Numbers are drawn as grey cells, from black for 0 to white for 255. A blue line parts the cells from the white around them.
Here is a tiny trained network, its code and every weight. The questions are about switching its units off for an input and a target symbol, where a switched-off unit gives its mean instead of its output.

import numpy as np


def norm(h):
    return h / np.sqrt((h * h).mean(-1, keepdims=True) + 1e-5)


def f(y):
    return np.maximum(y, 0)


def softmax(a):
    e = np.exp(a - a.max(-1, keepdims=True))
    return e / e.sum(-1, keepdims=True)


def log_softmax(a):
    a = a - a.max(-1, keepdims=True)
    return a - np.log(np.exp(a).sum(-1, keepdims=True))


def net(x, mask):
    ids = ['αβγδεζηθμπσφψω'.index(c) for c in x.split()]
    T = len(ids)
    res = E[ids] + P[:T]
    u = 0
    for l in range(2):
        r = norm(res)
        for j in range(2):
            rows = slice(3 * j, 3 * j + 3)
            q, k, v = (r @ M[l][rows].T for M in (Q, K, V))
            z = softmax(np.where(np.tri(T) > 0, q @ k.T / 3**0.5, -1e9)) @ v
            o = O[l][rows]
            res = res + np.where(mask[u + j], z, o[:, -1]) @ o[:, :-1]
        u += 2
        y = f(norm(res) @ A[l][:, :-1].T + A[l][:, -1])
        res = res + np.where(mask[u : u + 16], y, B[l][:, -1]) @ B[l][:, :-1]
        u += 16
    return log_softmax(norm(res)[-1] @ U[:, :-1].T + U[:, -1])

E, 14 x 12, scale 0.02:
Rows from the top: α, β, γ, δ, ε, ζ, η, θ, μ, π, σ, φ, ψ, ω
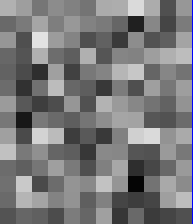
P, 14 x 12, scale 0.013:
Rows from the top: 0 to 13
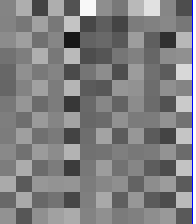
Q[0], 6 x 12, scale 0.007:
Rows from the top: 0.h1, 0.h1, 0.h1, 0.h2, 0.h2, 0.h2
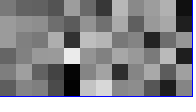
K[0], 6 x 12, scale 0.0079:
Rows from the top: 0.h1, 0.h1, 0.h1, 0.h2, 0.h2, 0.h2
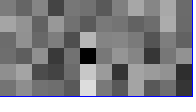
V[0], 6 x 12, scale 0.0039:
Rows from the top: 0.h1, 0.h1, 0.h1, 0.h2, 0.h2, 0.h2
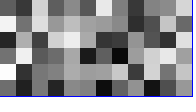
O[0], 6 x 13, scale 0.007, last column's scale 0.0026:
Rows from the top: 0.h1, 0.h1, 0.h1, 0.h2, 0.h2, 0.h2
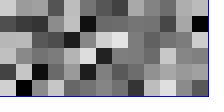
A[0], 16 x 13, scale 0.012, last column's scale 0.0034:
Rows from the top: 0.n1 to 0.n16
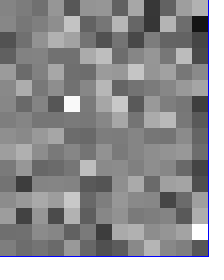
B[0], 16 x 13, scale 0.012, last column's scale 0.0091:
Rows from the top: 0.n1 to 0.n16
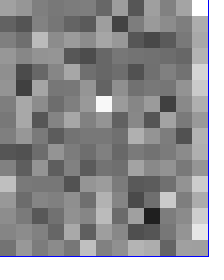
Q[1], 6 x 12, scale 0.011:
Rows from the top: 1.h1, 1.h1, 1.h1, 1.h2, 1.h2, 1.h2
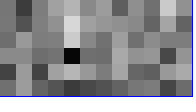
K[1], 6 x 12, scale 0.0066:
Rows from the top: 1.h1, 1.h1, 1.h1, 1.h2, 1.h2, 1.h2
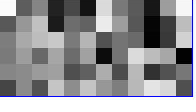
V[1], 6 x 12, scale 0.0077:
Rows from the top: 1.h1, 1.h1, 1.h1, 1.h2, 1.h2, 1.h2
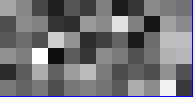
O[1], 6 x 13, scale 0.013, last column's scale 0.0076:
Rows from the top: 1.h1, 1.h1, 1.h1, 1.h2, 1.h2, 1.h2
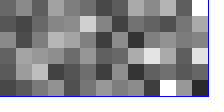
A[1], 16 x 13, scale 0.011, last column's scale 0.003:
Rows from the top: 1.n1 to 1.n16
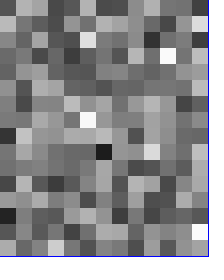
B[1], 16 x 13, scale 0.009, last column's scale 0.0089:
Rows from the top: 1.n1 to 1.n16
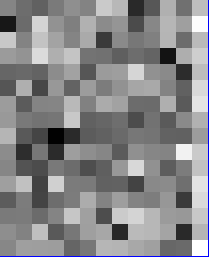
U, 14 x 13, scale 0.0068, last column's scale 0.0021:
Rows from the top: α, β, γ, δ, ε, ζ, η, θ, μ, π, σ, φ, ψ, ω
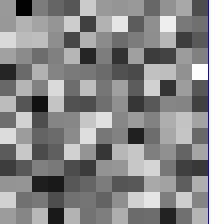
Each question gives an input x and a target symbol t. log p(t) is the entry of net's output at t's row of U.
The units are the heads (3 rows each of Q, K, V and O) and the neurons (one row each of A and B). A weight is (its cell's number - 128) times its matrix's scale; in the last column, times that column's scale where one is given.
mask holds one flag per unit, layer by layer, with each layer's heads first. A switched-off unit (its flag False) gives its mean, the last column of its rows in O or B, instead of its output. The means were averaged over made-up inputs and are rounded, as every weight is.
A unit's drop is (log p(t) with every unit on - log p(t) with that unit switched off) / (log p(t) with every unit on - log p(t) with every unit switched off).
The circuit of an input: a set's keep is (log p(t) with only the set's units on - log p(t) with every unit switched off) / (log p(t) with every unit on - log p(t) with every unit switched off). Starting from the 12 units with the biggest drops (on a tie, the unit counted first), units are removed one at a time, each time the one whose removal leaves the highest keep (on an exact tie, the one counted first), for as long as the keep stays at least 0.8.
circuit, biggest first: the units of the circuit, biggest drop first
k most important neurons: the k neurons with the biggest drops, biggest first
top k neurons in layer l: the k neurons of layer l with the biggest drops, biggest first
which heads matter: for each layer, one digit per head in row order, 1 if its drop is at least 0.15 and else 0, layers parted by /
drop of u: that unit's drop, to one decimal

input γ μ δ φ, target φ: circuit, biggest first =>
1.n9
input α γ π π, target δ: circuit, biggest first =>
0.n2, 1.n4, 0.n14
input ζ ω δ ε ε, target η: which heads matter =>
10 / 11
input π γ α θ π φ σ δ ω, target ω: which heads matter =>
10 / 11
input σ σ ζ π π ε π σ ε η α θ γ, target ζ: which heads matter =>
00 / 01
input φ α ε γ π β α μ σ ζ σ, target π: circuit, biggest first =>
0.h2, 1.n14
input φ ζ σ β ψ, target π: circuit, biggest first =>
0.h2, 1.n14
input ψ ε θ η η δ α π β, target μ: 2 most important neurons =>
1.n1, 0.n11
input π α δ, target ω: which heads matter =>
10 / 01
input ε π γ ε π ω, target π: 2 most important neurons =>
1.n14, 0.n14
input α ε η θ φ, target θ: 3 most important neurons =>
0.n11, 1.n2, 1.n12
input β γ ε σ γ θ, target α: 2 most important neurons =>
0.n14, 0.n12
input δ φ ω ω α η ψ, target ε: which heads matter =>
00 / 01
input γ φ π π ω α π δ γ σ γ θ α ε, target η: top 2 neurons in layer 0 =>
0.n12, 0.n5
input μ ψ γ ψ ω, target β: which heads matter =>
00 / 11
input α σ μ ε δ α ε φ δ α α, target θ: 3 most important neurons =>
0.n11, 1.n2, 1.n12
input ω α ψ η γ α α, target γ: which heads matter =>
11 / 11
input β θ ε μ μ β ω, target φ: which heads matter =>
00 / 01
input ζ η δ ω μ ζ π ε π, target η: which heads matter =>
10 / 11
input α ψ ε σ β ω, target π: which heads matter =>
00 / 00
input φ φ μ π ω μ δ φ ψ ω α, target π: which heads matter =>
01 / 11
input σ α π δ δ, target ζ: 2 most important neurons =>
0.n15, 0.n13
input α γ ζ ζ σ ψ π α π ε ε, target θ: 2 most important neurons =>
0.n11, 1.n2
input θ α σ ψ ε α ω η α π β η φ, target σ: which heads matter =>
01 / 00
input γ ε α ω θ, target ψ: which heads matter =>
00 / 10
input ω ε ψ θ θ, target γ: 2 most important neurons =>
1.n3, 0.n11
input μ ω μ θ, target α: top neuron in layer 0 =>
0.n12
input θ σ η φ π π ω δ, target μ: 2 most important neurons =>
0.n12, 0.n15
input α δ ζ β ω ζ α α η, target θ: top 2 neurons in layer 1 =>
1.n2, 1.n12
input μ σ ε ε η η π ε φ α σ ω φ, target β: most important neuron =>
0.n5
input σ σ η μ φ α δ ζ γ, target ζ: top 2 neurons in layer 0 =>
0.n15, 0.n12
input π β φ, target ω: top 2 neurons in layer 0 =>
0.n3, 0.n16
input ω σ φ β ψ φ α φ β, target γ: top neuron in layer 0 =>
0.n15
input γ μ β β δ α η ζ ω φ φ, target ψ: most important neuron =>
1.n10
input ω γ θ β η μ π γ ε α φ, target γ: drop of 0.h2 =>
0.3
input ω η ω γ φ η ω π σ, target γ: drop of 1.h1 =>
0.2
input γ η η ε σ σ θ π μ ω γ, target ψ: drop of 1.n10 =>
0.2
